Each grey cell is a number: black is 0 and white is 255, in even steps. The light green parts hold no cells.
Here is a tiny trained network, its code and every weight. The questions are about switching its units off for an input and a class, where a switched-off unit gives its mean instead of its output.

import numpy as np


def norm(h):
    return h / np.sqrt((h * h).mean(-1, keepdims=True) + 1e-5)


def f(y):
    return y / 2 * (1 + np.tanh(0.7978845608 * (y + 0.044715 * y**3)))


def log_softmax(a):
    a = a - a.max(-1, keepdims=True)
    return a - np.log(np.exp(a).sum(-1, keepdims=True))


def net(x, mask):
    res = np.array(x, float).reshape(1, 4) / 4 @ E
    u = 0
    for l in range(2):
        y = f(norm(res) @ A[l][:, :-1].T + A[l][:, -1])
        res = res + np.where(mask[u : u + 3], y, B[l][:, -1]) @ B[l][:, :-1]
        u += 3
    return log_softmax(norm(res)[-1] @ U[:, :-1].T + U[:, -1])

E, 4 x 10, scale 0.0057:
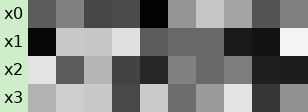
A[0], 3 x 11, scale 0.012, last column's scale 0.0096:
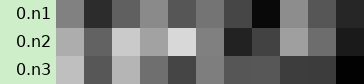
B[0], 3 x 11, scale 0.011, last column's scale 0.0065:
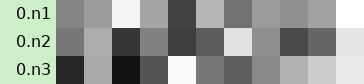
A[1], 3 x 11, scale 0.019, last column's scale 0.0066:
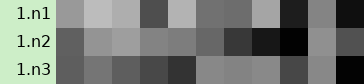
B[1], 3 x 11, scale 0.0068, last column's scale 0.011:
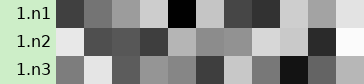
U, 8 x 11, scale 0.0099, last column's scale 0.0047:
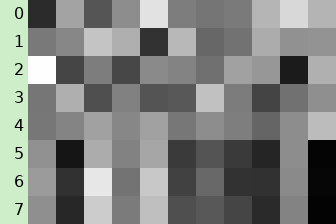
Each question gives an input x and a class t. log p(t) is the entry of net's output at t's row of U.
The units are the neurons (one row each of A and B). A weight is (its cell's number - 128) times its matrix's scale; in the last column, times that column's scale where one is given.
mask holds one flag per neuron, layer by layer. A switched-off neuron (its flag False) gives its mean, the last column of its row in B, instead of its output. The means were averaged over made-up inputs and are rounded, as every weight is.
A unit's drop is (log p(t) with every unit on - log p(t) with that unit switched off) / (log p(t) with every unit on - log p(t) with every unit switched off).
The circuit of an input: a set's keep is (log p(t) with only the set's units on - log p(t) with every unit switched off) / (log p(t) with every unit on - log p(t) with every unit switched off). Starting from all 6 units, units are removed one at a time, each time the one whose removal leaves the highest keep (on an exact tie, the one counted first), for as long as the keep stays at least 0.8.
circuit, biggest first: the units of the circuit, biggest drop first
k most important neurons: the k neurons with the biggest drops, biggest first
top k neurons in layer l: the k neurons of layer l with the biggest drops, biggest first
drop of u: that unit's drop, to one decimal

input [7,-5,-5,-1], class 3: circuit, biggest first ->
(0.n3; 1.n3)
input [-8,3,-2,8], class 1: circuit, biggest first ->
(1.n1)
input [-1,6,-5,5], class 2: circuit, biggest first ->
(1.n2; 0.n3)
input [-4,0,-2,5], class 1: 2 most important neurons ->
(1.n1; 0.n3)
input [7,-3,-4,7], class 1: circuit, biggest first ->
(1.n1; 0.n3)
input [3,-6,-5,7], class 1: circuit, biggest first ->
(0.n3; 1.n2)
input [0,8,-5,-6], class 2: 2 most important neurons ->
(1.n2; 0.n3)
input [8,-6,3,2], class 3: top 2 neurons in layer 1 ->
(1.n3; 1.n2)
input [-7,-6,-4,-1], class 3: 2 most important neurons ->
(0.n2; 1.n2)
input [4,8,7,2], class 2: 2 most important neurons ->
(1.n2; 0.n2)
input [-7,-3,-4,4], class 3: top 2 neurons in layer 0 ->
(0.n2; 0.n3)
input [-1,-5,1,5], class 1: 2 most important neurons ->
(1.n1; 1.n2)
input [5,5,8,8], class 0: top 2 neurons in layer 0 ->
(0.n3; 0.n1)
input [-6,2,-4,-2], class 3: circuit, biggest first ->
(0.n2)
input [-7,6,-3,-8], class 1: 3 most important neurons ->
(0.n1; 0.n3; 1.n3)
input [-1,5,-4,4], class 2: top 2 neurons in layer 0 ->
(0.n3; 0.n1)
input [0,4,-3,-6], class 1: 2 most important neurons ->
(0.n1; 0.n3)
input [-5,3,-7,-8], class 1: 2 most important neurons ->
(0.n3; 0.n1)
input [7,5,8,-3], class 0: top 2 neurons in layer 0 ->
(0.n3; 0.n2)
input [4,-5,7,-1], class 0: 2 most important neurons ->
(0.n3; 1.n2)
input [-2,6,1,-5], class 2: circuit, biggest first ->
(1.n2)
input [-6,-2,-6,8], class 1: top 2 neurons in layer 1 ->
(1.n1; 1.n3)
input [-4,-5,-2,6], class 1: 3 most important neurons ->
(1.n1; 0.n3; 1.n2)
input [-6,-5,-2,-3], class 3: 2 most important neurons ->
(0.n2; 1.n2)
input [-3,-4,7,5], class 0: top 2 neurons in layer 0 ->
(0.n3; 0.n1)
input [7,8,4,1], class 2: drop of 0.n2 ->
0.2
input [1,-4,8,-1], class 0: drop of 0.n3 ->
1.0
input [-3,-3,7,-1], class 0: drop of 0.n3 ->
0.7
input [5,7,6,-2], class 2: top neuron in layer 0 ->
(0.n2)
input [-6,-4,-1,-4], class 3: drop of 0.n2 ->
1.3
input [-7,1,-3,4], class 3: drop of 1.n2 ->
0.0
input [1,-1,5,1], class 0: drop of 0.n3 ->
0.5
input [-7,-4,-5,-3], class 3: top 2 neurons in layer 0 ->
(0.n2; 0.n3)
